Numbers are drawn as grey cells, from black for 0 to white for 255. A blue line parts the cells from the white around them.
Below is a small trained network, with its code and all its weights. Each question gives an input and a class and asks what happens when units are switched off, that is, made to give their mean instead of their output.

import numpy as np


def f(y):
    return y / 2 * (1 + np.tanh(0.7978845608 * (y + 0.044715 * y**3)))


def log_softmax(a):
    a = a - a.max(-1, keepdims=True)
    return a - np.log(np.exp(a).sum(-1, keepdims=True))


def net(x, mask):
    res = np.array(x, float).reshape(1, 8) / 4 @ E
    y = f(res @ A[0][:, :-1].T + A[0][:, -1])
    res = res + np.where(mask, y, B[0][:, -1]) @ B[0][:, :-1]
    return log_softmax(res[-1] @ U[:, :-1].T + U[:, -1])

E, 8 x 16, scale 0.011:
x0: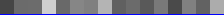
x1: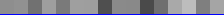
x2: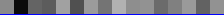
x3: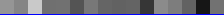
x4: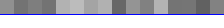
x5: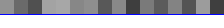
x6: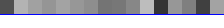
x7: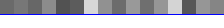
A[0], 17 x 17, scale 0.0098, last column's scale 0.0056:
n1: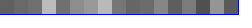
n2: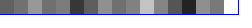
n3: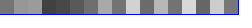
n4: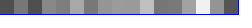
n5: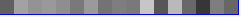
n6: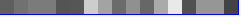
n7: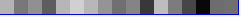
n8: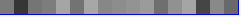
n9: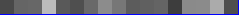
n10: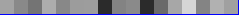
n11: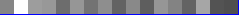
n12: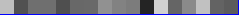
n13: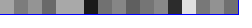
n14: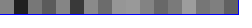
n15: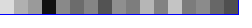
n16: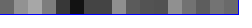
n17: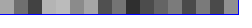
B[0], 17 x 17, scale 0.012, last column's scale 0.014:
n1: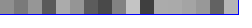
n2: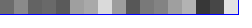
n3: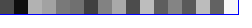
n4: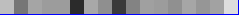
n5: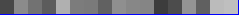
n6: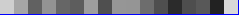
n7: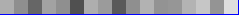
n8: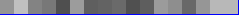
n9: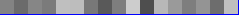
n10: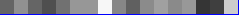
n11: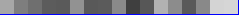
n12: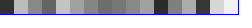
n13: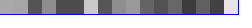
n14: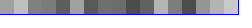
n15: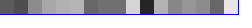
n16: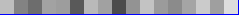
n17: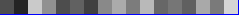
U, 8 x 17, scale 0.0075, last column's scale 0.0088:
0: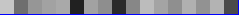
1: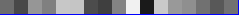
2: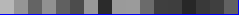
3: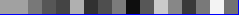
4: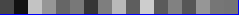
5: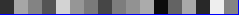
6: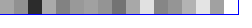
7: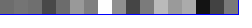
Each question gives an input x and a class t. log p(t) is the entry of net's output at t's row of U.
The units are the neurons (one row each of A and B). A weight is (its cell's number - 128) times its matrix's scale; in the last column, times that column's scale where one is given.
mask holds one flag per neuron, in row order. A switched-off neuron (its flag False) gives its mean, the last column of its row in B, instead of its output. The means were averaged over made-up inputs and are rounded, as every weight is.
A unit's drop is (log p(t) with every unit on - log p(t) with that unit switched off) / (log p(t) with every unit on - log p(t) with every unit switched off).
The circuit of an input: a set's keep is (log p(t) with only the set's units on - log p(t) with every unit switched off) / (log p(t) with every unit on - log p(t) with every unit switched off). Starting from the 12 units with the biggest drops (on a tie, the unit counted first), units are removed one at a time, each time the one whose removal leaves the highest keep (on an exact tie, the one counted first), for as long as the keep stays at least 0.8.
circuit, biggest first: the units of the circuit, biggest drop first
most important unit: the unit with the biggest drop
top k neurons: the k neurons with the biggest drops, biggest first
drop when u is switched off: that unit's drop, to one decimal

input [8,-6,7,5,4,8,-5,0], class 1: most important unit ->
n1
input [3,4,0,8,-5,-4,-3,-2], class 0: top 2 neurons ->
(n16, n2)
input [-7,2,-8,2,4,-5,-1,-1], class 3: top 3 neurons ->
(n11, n9, n1)
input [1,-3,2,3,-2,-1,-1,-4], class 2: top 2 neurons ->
(n13, n10)
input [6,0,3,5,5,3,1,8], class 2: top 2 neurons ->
(n6, n15)
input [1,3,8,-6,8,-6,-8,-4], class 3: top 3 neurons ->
(n14, n8, n16)
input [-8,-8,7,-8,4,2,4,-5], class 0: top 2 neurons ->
(n4, n9)
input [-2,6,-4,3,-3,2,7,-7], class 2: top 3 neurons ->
(n13, n12, n2)
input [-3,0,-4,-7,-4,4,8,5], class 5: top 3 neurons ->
(n5, n16, n7)
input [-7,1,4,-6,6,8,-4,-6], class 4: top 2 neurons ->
(n17, n9)
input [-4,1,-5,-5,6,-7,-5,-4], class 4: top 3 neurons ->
(n3, n16, n7)
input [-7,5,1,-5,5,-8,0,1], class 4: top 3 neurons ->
(n3, n9, n1)
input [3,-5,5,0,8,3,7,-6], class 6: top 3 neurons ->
(n7, n12, n6)
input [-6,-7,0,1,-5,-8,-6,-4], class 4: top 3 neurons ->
(n3, n10, n9)
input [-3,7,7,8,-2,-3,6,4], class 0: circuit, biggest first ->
(n16)
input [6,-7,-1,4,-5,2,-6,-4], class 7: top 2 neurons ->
(n2, n15)
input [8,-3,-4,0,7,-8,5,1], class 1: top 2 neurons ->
(n1, n17)
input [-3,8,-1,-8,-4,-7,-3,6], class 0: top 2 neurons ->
(n4, n2)
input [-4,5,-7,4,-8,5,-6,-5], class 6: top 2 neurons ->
(n16, n14)
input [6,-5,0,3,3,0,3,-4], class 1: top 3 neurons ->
(n1, n10, n9)
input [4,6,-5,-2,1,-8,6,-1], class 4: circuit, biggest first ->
(n3)
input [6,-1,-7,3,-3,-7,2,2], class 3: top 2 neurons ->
(n11, n15)
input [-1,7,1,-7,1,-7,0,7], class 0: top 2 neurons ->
(n4, n13)
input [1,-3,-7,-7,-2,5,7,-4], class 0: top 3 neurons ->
(n4, n12, n14)
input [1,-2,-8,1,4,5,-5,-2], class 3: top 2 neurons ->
(n11, n3)
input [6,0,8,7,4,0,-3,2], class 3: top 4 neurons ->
(n14, n8, n4, n15)
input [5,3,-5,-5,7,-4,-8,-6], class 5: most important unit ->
n12
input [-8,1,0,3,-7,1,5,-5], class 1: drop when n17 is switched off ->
0.0
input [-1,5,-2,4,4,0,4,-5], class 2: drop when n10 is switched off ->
-0.1
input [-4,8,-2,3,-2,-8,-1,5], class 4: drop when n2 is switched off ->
0.4
